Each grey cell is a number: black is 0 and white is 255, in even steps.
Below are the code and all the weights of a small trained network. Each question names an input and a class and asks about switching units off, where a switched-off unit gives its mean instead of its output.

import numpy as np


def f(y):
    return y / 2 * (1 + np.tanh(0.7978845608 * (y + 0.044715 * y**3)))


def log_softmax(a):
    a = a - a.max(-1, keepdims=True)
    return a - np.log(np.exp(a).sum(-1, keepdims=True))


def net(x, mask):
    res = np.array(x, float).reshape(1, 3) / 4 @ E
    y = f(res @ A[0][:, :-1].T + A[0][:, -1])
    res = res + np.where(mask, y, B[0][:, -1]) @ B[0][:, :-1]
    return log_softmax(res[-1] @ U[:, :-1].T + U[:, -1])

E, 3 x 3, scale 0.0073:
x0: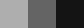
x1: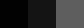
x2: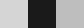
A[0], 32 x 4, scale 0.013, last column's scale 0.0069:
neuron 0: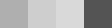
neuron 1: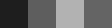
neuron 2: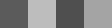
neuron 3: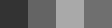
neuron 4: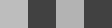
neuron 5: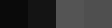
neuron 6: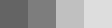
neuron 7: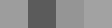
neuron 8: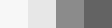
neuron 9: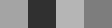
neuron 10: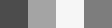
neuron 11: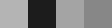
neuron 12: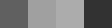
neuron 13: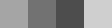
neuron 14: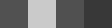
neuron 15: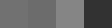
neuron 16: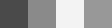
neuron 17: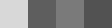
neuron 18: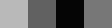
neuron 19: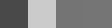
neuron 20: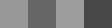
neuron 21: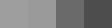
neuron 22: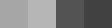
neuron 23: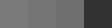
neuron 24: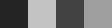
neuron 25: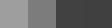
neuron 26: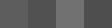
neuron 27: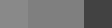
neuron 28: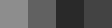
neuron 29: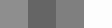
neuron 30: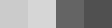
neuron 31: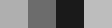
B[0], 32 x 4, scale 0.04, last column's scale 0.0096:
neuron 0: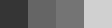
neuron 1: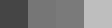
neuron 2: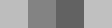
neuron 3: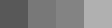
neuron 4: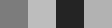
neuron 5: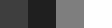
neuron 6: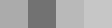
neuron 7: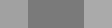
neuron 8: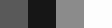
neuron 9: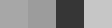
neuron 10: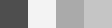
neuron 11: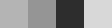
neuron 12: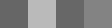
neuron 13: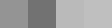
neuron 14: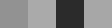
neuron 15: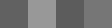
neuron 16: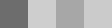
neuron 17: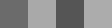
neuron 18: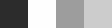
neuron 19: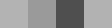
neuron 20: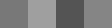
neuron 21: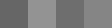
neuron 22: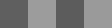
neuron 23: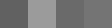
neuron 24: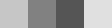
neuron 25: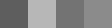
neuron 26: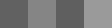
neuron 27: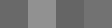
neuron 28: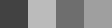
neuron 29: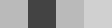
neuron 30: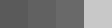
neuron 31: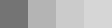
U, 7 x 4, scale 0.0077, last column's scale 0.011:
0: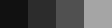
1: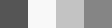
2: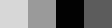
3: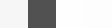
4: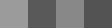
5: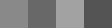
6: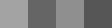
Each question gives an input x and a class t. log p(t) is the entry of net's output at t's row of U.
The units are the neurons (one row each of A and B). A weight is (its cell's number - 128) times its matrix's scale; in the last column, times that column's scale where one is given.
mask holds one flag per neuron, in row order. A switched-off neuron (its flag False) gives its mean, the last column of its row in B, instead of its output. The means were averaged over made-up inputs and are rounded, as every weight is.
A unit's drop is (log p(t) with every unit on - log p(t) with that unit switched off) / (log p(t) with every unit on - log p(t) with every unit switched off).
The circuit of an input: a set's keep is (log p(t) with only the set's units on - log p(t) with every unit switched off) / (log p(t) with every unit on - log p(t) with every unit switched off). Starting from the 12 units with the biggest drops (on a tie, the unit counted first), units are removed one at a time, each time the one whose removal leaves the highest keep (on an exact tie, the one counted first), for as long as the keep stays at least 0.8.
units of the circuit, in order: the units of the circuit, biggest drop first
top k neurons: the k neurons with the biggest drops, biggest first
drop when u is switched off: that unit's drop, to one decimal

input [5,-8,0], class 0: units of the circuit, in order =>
neuron 8
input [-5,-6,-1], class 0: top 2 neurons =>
neuron 8; neuron 0
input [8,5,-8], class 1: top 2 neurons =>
neuron 18; neuron 31
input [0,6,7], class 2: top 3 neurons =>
neuron 11; neuron 9; neuron 8
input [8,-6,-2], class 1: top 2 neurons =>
neuron 18; neuron 31
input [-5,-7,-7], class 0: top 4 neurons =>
neuron 8; neuron 0; neuron 30; neuron 11
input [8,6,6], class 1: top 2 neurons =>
neuron 18; neuron 31
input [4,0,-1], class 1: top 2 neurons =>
neuron 18; neuron 8
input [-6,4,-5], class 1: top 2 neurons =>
neuron 10; neuron 16
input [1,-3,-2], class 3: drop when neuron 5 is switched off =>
0.3
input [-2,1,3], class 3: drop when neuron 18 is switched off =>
0.1
